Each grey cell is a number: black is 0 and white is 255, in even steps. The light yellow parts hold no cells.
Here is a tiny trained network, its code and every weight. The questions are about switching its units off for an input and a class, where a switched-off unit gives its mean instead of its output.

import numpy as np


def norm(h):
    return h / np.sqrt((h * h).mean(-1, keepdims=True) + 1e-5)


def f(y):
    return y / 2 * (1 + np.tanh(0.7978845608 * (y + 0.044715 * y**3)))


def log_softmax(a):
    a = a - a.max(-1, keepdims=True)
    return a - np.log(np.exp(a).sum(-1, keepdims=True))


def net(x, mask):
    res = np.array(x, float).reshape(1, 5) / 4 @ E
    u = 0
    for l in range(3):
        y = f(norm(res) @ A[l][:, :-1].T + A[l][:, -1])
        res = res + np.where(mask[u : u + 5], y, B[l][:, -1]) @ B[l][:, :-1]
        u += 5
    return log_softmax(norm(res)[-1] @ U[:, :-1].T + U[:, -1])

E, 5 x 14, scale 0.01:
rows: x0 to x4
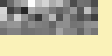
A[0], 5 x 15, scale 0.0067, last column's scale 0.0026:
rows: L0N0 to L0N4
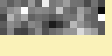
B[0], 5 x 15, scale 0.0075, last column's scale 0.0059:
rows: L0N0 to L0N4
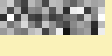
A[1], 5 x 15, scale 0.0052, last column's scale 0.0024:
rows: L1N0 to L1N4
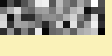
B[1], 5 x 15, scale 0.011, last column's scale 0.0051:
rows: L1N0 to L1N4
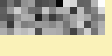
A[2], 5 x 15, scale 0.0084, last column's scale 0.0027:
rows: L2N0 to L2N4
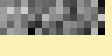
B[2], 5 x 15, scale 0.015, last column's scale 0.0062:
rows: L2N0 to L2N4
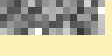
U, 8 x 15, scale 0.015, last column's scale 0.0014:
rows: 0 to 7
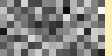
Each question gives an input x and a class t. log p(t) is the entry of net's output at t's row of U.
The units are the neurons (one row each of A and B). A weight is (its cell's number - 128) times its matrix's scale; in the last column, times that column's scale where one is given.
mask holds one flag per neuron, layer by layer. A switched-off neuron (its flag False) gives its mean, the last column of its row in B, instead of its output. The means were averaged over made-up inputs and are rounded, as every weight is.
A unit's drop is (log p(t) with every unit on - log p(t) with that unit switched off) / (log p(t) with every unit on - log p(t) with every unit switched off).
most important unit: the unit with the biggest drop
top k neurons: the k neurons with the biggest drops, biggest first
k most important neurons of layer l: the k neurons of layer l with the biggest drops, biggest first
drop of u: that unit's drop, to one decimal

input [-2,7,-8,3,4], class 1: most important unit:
L0N4
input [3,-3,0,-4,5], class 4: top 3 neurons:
L0N3, L0N4, L1N0
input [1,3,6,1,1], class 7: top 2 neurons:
L1N0, L0N1
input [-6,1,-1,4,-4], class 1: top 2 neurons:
L0N4, L1N3
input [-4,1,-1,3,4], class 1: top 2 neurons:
L1N3, L0N2
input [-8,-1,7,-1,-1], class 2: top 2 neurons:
L2N4, L0N1
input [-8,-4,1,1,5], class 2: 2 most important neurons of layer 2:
L2N4, L2N3
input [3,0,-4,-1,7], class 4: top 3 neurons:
L2N4, L2N0, L2N1
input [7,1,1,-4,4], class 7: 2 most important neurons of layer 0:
L0N0, L0N2
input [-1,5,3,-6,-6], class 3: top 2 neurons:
L0N4, L1N2
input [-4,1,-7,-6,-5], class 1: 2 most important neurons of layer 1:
L1N3, L1N1
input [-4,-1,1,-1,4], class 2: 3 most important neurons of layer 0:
L0N3, L0N0, L0N1
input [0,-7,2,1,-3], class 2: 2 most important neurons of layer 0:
L0N2, L0N4
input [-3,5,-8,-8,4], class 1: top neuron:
L0N4
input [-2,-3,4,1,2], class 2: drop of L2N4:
0.1
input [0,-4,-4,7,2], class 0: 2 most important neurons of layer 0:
L0N2, L0N4
